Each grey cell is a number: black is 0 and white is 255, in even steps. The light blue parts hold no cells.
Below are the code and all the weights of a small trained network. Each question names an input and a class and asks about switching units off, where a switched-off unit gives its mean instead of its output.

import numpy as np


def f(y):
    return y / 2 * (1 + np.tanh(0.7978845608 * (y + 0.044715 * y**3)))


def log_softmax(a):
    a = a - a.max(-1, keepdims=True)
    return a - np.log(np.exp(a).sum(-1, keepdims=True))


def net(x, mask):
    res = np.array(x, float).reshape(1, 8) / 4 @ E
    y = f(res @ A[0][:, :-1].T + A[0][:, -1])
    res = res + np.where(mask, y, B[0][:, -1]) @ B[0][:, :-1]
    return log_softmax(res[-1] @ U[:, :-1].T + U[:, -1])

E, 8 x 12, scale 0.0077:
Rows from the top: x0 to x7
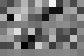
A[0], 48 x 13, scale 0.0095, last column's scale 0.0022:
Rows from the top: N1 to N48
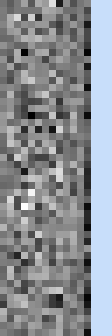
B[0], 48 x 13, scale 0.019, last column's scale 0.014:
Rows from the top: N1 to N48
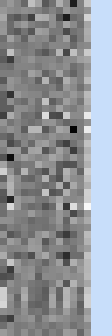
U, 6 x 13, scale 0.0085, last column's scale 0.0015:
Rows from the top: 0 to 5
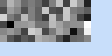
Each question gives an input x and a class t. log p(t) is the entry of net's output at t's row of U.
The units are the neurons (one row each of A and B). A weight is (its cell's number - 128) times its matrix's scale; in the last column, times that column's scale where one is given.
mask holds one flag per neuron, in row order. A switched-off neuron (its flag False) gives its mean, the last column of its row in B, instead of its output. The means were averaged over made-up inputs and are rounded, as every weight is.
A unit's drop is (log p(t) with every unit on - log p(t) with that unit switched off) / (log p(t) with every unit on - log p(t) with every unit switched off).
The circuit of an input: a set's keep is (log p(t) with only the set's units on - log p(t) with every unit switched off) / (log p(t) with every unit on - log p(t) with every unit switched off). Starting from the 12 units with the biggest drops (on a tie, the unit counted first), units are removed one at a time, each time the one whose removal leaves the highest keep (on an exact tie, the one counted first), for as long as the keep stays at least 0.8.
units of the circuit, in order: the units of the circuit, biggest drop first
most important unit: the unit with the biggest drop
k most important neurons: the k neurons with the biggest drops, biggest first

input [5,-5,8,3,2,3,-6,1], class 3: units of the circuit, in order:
N23
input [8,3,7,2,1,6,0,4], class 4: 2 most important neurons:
N1; N22
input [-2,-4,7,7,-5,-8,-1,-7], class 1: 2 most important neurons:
N26; N12
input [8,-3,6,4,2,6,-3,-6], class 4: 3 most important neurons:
N1; N22; N11
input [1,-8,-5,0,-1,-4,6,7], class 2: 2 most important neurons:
N25; N42
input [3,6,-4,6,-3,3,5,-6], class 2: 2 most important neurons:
N43; N30
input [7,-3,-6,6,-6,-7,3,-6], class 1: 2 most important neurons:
N26; N19
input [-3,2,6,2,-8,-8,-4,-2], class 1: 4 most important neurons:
N12; N26; N3; N28
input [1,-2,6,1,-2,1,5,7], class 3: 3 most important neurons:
N30; N23; N46
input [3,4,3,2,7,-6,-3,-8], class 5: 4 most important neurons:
N3; N17; N5; N21
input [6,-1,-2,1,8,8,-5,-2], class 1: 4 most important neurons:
N17; N15; N37; N34
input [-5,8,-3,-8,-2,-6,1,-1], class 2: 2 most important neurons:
N44; N43
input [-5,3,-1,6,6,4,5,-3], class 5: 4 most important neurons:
N3; N30; N21; N1
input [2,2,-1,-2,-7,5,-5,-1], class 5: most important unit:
N34
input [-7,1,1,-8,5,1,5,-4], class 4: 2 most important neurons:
N19; N30
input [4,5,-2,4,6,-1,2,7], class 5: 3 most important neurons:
N3; N21; N25
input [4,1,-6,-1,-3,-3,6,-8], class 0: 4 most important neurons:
N8; N27; N38; N23
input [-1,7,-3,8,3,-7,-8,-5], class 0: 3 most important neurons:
N30; N17; N32
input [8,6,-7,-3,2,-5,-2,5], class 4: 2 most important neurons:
N1; N22
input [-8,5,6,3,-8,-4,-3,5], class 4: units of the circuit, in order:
N19
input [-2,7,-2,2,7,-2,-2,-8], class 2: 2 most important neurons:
N44; N43
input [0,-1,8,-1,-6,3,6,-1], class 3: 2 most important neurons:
N23; N30
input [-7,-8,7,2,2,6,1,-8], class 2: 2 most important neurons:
N25; N42
